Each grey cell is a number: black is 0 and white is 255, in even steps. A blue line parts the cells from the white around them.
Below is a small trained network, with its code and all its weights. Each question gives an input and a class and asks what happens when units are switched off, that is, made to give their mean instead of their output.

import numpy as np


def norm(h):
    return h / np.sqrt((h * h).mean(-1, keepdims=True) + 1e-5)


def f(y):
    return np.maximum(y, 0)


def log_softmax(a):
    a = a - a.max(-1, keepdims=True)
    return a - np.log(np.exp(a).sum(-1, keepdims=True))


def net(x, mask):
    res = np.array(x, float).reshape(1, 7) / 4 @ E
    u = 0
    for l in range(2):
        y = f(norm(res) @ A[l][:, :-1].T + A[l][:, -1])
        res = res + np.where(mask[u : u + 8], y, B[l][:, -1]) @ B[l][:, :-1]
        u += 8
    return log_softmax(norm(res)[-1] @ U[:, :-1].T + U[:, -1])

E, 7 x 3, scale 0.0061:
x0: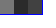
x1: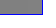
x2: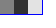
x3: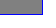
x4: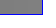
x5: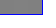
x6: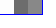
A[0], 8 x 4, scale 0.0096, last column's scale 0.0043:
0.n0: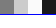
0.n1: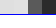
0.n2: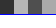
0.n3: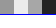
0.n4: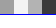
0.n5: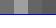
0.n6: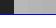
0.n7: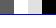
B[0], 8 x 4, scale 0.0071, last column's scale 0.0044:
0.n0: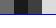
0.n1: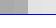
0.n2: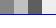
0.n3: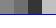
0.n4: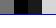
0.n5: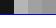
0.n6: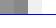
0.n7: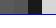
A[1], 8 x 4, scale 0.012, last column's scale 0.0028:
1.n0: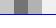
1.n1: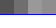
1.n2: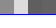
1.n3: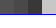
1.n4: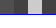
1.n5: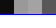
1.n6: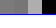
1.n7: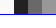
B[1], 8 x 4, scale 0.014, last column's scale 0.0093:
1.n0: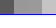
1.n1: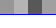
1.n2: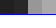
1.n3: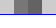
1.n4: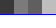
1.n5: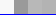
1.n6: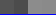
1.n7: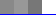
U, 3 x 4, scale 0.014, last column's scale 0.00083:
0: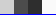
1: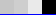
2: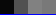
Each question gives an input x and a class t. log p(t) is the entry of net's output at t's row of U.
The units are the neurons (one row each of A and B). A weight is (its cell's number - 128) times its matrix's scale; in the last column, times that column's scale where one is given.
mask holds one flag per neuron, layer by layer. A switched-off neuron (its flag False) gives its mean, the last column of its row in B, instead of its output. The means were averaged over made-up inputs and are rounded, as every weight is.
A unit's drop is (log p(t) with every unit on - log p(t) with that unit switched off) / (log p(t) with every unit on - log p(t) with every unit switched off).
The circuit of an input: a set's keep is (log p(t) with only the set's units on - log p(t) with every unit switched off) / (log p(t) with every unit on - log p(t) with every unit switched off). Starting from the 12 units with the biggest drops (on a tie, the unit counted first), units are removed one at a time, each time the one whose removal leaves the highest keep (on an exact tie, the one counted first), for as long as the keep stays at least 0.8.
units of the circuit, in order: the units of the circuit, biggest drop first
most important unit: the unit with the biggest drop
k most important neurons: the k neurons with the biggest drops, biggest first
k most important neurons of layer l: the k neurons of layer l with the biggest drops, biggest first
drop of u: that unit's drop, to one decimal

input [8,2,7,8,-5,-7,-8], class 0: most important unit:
1.n5
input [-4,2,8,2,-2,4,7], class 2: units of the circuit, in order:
1.n5, 1.n3
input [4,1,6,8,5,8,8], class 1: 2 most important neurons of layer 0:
0.n4, 0.n0
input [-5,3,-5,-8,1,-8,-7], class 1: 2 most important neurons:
1.n5, 0.n6
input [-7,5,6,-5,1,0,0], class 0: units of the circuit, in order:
0.n0, 0.n7
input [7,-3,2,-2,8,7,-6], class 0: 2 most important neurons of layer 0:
0.n1, 0.n5
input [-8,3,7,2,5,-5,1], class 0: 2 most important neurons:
0.n0, 0.n7
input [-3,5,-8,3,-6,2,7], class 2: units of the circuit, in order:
1.n3, 1.n2
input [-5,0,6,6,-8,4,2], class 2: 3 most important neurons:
1.n5, 1.n4, 0.n2
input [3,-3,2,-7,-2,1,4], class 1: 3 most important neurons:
0.n4, 0.n0, 0.n7
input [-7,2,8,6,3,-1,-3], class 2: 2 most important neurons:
0.n6, 1.n4
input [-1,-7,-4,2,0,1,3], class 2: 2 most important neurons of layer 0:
0.n1, 0.n6
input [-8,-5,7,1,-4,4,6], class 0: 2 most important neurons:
0.n0, 0.n4
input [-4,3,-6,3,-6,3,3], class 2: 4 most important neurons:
0.n1, 1.n2, 0.n0, 1.n3
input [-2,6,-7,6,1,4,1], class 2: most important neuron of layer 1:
1.n2
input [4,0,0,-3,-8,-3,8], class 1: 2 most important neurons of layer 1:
1.n0, 1.n3
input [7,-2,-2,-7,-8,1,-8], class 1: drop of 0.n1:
-0.1
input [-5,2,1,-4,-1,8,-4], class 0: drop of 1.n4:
0.0
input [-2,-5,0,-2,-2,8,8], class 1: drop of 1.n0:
0.1
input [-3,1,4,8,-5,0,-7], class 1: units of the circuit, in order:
1.n5
